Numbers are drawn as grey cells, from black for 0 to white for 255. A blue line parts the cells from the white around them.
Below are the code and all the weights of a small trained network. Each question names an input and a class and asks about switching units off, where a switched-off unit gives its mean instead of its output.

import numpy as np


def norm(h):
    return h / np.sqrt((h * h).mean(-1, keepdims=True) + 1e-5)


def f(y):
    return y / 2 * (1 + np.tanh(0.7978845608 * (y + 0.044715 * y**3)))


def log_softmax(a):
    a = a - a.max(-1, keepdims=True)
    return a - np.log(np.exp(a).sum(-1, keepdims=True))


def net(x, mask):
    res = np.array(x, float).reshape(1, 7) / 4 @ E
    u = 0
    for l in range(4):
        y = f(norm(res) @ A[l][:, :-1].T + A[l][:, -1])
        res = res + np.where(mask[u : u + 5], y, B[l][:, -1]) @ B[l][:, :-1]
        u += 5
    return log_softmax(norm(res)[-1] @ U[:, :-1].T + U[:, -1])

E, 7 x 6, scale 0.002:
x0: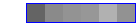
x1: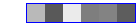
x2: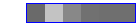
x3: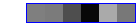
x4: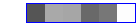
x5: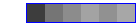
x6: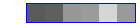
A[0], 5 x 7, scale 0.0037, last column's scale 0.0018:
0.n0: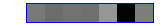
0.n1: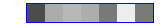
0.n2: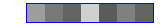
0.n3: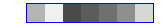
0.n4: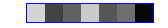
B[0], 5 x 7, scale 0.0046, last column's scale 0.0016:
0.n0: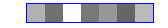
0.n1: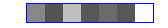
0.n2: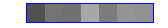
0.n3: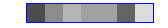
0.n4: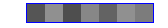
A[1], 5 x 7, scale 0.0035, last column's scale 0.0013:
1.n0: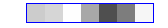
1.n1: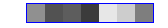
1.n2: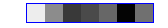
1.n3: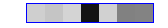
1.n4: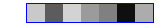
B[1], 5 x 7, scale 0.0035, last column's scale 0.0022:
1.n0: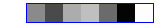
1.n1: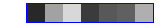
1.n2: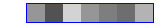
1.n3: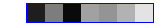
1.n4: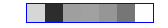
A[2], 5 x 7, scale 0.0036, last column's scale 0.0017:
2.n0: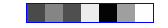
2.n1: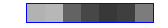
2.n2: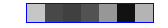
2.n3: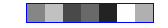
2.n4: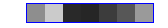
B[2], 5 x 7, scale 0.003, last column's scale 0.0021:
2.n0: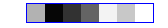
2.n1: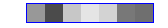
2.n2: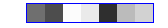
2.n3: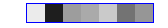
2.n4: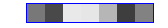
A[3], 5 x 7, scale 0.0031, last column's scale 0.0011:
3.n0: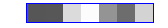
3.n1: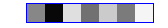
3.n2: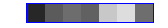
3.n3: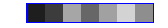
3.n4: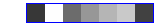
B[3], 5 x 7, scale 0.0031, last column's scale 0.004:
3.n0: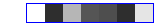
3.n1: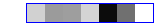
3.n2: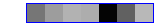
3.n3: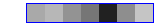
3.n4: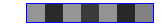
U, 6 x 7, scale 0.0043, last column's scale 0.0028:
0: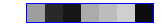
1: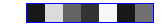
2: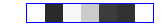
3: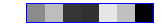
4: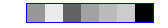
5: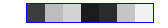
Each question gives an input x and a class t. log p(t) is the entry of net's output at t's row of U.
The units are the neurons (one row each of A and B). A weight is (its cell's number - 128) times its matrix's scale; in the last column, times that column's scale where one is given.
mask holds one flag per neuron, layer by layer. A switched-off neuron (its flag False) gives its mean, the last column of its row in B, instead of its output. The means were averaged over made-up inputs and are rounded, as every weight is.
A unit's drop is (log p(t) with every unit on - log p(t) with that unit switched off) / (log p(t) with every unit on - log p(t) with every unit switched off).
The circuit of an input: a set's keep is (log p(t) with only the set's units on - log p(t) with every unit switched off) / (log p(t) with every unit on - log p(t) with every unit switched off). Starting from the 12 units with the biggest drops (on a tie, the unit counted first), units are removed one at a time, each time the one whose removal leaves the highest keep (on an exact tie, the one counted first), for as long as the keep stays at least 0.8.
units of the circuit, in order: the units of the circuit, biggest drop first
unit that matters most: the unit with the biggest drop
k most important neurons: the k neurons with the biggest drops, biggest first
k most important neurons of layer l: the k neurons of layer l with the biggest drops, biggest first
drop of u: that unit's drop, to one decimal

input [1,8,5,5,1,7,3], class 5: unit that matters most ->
1.n3
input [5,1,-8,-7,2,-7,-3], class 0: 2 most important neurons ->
0.n4; 0.n0
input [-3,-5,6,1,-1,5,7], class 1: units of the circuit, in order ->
2.n2; 1.n4
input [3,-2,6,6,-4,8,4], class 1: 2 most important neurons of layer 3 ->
3.n1; 3.n4
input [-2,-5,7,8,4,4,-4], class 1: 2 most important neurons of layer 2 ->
2.n2; 2.n4
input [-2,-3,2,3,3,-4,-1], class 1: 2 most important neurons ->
0.n3; 2.n2
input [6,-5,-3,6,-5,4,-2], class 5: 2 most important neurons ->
1.n0; 1.n1
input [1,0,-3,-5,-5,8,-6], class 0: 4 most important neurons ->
0.n4; 2.n0; 0.n2; 0.n1
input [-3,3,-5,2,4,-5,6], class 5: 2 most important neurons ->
1.n1; 3.n0
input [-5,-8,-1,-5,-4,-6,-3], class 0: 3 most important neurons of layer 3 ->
3.n2; 3.n3; 3.n1
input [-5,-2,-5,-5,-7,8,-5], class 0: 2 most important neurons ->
0.n4; 2.n0
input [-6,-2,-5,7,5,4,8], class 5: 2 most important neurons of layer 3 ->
3.n2; 3.n3
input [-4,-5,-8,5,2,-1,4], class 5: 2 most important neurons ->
1.n1; 3.n0
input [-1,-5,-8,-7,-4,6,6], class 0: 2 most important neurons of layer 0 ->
0.n0; 0.n3
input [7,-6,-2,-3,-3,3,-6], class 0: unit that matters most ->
2.n0
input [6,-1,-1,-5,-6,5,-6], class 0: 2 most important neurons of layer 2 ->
2.n0; 2.n4
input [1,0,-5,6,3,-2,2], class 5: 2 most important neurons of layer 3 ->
3.n2; 3.n3
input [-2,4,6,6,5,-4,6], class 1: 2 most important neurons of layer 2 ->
2.n2; 2.n0
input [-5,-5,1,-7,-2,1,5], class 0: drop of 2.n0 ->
0.1
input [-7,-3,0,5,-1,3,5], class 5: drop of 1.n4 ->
-0.1
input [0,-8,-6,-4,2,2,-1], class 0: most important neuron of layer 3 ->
3.n0
